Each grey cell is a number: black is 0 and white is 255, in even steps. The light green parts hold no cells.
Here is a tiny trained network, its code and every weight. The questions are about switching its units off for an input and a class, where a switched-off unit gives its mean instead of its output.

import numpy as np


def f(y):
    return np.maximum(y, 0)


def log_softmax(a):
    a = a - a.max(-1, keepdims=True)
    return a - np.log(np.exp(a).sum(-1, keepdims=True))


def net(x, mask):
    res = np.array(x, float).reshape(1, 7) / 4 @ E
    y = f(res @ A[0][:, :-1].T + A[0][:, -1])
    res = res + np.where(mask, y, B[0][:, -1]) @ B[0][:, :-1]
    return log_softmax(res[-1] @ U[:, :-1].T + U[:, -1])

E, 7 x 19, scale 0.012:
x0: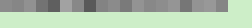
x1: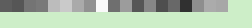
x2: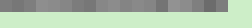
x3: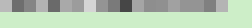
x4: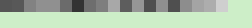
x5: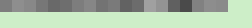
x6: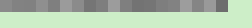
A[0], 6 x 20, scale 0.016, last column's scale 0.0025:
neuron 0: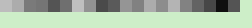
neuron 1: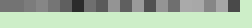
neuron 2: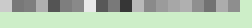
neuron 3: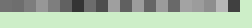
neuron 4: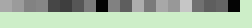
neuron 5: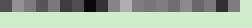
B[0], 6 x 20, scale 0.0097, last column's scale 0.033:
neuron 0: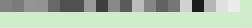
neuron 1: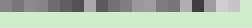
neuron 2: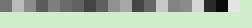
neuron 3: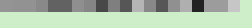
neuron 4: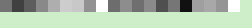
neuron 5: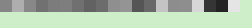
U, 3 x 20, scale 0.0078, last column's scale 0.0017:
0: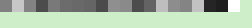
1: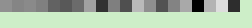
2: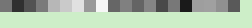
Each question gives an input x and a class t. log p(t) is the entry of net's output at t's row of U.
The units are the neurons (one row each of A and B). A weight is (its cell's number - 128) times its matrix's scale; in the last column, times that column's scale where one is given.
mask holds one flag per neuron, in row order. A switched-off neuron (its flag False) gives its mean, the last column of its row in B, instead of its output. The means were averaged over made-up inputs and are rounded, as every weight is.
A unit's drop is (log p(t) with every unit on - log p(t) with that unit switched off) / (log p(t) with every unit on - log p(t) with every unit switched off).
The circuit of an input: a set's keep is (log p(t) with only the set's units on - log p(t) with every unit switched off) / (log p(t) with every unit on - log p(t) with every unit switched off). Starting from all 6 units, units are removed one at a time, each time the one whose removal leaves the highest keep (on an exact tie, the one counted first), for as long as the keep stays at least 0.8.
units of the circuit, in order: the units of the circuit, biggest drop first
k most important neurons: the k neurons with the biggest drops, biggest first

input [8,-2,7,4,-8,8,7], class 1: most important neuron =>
[neuron 0]
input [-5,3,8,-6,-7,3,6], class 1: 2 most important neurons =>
[neuron 2; neuron 0]
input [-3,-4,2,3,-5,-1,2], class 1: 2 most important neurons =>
[neuron 0; neuron 5]
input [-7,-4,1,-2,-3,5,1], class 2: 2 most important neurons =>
[neuron 4; neuron 2]
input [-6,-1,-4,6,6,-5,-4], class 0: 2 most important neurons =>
[neuron 2; neuron 0]
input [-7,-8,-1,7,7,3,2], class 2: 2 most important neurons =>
[neuron 4; neuron 0]
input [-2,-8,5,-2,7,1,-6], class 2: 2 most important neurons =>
[neuron 4; neuron 0]
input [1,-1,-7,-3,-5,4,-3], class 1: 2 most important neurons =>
[neuron 0; neuron 2]
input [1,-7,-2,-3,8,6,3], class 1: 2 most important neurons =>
[neuron 3; neuron 1]
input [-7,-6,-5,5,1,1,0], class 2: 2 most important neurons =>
[neuron 4; neuron 5]
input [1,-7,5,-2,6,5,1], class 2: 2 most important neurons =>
[neuron 4; neuron 0]
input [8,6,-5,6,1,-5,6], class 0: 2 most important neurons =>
[neuron 4; neuron 0]
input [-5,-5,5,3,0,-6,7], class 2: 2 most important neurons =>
[neuron 4; neuron 5]
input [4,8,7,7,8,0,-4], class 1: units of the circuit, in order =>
[neuron 4]
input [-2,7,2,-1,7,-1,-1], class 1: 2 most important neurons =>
[neuron 4; neuron 2]
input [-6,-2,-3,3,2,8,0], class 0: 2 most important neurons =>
[neuron 0; neuron 2]
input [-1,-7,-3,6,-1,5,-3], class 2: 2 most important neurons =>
[neuron 4; neuron 5]
